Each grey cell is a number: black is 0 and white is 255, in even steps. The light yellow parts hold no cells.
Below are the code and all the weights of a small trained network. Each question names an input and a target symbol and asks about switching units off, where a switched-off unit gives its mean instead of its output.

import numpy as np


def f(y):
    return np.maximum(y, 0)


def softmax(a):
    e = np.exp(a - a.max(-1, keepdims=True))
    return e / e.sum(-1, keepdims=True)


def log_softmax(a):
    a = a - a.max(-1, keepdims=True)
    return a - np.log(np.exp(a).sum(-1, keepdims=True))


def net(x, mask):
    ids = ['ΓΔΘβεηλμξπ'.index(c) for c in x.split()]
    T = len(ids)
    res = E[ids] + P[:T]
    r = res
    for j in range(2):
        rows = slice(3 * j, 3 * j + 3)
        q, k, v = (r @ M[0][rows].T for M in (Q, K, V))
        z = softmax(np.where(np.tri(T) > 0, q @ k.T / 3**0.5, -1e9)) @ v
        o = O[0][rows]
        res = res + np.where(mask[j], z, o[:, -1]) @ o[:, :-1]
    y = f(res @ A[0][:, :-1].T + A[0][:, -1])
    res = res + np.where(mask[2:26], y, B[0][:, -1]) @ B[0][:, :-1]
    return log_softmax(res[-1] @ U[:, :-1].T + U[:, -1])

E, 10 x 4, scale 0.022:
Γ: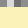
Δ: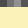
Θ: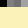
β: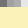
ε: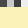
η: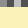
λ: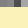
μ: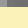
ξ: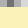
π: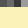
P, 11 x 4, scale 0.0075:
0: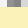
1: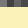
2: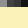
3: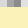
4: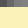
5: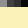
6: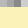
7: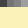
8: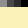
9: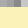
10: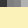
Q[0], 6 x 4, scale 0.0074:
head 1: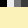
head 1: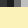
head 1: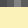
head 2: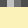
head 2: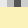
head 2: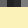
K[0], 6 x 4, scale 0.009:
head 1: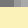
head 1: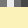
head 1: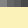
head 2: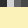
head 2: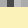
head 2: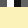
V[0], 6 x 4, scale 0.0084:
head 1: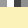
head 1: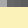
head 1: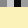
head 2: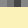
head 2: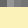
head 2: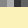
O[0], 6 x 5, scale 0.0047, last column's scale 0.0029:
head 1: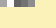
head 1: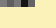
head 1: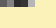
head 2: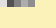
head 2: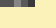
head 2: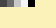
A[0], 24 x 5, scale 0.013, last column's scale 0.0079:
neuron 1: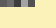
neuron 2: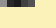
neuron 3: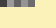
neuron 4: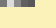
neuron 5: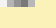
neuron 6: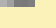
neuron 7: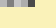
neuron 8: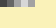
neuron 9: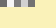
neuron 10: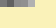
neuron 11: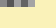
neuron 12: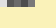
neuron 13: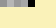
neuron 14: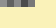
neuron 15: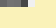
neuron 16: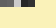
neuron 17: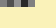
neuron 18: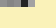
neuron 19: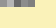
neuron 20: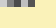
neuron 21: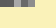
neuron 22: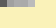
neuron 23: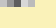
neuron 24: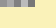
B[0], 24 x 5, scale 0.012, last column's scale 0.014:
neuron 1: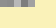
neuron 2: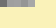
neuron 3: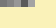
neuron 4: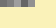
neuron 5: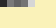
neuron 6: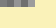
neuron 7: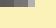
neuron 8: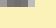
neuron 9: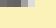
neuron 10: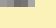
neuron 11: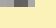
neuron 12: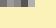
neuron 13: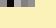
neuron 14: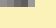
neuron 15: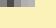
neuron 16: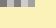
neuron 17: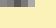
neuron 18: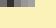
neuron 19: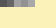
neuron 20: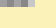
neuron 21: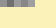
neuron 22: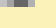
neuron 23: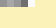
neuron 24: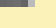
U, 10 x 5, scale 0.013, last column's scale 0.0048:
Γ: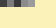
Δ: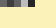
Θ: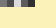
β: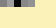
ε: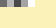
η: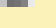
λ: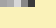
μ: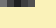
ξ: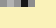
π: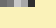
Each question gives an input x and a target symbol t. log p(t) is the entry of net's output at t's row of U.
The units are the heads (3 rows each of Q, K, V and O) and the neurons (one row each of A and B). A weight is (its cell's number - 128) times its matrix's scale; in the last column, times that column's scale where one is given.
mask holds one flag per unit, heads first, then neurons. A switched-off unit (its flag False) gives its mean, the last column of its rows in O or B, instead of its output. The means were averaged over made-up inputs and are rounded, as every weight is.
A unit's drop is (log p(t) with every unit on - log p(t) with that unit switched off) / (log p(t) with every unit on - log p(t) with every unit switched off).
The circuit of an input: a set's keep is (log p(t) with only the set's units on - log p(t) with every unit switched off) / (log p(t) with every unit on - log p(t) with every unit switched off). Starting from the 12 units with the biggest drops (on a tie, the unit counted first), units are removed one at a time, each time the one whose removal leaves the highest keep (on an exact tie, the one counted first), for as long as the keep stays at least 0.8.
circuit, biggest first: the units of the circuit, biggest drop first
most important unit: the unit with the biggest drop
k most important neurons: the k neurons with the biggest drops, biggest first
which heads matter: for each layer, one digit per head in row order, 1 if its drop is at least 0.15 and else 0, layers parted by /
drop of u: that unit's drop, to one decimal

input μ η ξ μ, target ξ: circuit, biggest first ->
(neuron 9; neuron 12)
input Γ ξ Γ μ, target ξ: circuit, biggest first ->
(neuron 9)
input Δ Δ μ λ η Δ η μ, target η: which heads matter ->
11
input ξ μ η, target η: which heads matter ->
10
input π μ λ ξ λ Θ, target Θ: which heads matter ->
00
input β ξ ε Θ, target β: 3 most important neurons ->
(neuron 22; neuron 9; neuron 8)
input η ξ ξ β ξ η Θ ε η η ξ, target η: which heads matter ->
10
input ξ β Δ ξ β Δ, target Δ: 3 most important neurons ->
(neuron 15; neuron 18; neuron 23)
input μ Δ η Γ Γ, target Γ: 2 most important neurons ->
(neuron 9; neuron 20)
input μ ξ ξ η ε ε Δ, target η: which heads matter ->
01
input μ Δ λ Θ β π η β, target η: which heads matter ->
00
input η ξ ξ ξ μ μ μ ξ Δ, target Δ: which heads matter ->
00
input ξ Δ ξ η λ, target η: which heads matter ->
10
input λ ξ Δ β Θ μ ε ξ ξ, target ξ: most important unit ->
neuron 9
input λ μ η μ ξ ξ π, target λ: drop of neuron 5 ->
0.2
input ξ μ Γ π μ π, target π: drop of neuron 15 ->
0.1
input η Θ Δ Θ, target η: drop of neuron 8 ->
0.2
